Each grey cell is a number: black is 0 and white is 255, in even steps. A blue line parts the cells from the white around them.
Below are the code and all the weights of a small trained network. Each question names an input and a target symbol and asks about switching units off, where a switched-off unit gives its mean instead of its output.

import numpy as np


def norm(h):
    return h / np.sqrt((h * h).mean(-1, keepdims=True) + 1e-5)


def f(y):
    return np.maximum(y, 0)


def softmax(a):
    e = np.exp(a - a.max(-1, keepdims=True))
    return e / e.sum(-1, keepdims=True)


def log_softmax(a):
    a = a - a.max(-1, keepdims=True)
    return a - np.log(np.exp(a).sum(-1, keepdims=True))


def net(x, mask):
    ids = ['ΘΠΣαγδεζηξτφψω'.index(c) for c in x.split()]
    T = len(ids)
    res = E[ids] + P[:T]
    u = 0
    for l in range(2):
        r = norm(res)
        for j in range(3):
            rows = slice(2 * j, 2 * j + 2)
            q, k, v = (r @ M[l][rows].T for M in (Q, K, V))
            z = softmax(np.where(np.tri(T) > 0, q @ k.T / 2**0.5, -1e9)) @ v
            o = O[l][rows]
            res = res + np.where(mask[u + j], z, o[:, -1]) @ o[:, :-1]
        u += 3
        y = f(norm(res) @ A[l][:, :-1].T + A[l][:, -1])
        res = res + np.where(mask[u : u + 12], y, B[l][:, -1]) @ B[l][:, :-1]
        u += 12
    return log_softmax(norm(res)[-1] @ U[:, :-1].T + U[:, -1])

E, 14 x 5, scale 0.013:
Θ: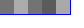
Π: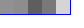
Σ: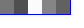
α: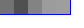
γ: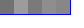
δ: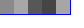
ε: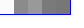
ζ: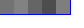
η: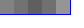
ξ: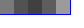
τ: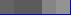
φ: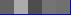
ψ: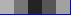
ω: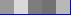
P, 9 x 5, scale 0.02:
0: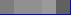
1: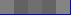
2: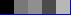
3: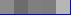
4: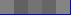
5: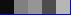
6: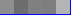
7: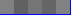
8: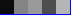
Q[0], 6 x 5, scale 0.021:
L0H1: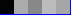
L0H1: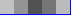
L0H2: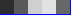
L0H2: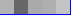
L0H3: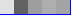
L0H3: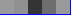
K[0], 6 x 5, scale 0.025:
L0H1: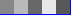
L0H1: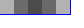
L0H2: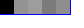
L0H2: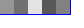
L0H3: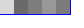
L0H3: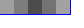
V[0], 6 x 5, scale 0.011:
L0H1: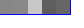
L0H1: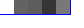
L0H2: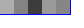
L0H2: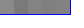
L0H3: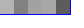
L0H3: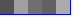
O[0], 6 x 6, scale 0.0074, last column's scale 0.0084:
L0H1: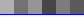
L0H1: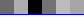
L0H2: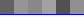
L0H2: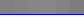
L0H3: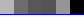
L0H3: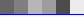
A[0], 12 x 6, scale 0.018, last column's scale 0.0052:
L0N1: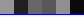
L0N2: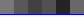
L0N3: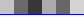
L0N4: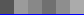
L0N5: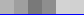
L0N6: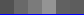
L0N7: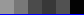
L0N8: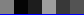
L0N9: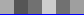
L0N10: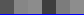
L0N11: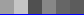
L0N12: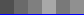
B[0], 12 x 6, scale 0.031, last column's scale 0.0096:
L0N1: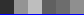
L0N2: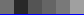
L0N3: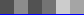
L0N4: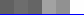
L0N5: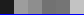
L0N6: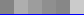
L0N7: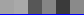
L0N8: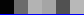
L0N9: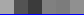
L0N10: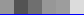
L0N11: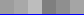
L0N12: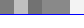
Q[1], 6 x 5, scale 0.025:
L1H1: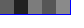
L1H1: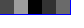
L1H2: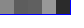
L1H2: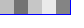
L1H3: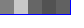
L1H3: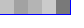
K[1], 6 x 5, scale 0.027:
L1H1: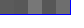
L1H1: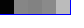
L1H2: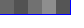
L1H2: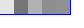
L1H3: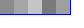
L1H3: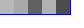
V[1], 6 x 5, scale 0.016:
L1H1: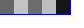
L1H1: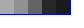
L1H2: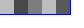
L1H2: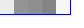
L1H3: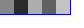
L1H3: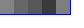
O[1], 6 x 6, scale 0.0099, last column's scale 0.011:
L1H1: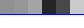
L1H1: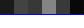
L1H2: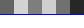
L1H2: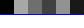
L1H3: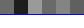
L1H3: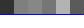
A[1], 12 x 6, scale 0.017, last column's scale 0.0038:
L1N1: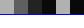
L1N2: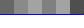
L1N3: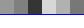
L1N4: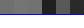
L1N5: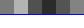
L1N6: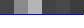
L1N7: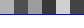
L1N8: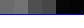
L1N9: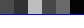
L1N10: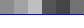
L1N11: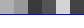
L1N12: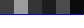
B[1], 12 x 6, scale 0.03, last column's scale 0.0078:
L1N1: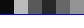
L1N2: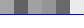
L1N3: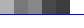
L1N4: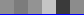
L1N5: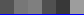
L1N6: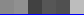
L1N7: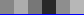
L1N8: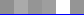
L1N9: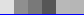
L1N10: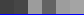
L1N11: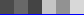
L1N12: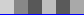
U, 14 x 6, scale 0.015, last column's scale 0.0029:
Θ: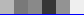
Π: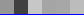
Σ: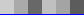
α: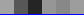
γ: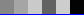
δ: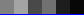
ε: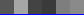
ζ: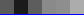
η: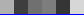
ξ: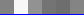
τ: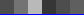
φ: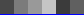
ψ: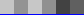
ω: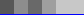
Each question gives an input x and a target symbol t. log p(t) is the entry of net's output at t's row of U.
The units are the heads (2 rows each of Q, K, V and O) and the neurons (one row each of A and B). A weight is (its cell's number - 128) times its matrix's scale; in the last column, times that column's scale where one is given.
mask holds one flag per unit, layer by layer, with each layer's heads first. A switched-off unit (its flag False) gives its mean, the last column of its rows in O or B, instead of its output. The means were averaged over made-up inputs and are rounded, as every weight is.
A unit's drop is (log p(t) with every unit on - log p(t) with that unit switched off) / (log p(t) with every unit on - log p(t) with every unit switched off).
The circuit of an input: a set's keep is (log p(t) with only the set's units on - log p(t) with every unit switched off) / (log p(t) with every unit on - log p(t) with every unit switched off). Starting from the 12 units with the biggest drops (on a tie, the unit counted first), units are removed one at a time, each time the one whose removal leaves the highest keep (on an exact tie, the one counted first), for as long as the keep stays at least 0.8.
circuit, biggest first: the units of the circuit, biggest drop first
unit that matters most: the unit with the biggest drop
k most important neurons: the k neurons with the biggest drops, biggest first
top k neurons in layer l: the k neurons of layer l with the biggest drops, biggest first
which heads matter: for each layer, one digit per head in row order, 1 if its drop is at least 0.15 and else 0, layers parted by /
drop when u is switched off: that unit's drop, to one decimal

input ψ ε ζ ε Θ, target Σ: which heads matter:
011 / 100
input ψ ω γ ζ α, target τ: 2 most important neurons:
(L0N8; L0N1)
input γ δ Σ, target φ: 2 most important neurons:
(L0N5; L0N4)
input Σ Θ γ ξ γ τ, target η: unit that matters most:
L0H1
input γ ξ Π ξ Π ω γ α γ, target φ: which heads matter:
101 / 110
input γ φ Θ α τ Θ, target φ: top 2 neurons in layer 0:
(L0N5; L0N4)
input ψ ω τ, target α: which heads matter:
101 / 000
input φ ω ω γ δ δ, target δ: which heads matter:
101 / 101
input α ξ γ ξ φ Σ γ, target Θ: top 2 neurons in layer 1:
(L1N9; L1N6)
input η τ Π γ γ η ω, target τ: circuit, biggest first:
(L0N5; L0N12)
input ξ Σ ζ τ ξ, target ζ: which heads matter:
100 / 000
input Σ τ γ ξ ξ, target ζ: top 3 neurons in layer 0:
(L0N8; L0N2; L0N3)
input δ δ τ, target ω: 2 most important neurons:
(L0N8; L0N11)
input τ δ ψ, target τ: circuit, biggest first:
(L0H1)
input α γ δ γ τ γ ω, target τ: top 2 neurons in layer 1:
(L1N10; L1N6)
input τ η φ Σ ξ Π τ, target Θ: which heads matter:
011 / 011
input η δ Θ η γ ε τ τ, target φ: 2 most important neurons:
(L0N8; L0N12)
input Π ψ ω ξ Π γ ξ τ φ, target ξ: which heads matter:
111 / 011
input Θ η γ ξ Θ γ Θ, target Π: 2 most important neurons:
(L0N5; L0N8)
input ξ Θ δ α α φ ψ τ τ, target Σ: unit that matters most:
L0N8
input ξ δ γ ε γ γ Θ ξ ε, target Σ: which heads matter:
100 / 100
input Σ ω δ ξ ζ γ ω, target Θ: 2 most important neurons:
(L0N12; L1N9)
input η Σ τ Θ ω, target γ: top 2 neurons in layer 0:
(L0N11; L0N8)
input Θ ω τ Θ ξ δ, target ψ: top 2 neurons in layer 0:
(L0N5; L0N4)
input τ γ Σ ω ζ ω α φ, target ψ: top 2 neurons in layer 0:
(L0N2; L0N6)
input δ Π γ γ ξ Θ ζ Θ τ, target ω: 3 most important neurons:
(L0N8; L0N11; L0N5)
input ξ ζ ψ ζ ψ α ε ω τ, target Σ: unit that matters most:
L0N5
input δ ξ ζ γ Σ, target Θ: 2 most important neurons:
(L1N9; L0N1)
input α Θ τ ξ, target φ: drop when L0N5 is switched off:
0.4
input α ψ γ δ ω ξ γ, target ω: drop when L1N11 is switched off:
0.2
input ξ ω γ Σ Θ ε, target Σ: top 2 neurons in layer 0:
(L0N8; L0N5)
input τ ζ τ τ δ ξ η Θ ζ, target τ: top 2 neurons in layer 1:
(L1N10; L1N11)
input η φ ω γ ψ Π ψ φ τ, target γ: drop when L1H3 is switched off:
0.1
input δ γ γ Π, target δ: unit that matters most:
L0N10
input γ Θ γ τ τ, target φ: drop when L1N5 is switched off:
0.0
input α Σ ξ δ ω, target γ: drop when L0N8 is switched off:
0.1
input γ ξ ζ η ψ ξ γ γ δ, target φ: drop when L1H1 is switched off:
0.3
